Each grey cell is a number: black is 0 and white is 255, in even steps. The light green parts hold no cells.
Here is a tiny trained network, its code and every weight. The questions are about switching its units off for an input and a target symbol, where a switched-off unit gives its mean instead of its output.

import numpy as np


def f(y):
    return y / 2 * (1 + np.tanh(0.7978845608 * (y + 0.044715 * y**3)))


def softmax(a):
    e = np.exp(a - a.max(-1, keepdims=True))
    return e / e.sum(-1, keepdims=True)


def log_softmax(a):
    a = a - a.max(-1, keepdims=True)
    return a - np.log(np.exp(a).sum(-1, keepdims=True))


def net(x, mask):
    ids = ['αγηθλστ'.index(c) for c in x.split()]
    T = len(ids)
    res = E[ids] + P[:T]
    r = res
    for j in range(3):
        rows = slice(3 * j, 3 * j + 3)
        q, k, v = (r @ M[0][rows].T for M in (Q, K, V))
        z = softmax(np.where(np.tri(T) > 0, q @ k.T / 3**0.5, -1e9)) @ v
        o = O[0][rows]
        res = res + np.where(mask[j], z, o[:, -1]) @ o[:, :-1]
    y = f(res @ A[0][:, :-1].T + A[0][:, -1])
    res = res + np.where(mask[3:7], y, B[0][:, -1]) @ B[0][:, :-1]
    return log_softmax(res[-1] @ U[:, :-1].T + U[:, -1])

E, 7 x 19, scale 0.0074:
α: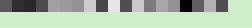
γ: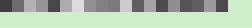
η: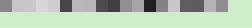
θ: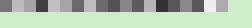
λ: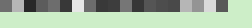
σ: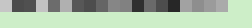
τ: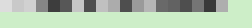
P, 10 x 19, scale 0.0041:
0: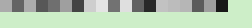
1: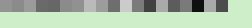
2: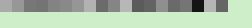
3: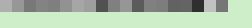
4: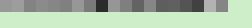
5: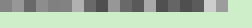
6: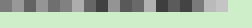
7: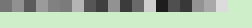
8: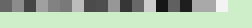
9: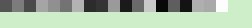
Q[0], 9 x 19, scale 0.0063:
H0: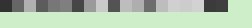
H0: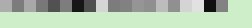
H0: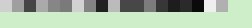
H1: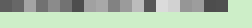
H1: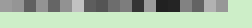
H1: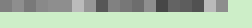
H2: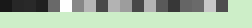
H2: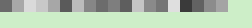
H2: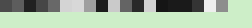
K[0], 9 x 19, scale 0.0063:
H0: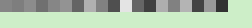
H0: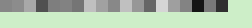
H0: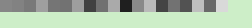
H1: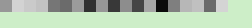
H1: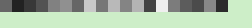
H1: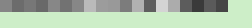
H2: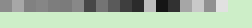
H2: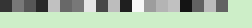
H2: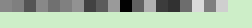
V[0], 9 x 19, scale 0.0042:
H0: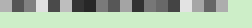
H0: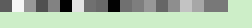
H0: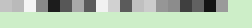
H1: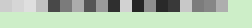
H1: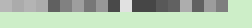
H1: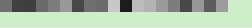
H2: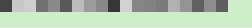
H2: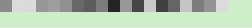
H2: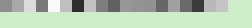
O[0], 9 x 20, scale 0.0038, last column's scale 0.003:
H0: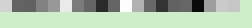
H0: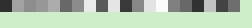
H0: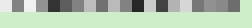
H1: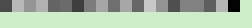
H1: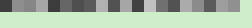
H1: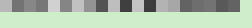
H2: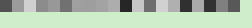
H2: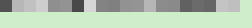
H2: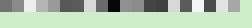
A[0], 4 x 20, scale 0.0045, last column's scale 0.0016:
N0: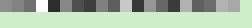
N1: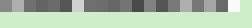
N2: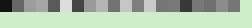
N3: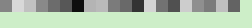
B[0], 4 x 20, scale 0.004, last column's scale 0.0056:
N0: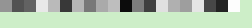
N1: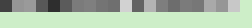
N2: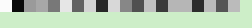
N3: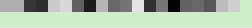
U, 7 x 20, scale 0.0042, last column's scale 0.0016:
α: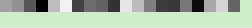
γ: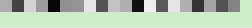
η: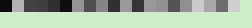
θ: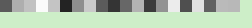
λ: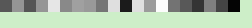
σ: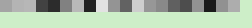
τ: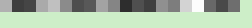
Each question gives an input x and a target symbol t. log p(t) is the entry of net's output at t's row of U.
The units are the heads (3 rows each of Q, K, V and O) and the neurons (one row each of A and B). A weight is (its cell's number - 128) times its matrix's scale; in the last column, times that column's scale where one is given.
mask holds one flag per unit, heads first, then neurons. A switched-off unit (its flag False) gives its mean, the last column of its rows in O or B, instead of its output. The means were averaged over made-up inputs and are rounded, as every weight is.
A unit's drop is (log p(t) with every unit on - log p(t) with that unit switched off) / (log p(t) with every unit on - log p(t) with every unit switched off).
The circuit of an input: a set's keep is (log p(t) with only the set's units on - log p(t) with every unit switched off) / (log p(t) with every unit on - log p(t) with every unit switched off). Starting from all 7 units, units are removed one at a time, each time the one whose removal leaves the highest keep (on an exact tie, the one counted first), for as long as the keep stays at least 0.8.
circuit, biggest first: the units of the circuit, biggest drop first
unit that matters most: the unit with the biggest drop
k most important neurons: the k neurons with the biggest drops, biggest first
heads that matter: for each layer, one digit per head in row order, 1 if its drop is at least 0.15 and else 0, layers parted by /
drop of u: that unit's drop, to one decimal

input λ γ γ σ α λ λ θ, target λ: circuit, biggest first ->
(H1; H0)
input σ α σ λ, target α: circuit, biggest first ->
(N0; H0)
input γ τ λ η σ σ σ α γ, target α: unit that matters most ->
H1
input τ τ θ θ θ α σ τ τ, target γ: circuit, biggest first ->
(H0; H1; N3)
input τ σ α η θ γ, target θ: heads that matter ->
011
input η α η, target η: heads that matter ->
101
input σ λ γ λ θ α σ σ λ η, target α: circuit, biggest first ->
(N0; H0)
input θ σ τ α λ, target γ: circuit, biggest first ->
(H0; N3)
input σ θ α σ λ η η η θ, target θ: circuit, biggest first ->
(H1; H2)
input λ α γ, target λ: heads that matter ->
111
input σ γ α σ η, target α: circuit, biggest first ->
(H0; N0)
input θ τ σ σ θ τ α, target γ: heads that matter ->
100
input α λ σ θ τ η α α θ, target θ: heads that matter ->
111
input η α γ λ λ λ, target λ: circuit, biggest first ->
(H0; H1)
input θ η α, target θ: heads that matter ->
101
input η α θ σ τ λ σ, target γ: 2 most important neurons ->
(N3; N0)
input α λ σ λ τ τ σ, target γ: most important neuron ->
(N3)
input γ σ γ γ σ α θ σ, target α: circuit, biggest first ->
(H1; H0; N0)
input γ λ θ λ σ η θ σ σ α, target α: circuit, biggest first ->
(H0; N0)
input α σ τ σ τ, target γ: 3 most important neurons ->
(N3; N0; N1)
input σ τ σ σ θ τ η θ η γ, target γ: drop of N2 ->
1.1
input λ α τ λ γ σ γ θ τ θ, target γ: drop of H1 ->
0.9
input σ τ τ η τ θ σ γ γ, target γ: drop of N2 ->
0.8
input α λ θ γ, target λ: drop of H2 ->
0.1
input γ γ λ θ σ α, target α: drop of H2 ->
0.1
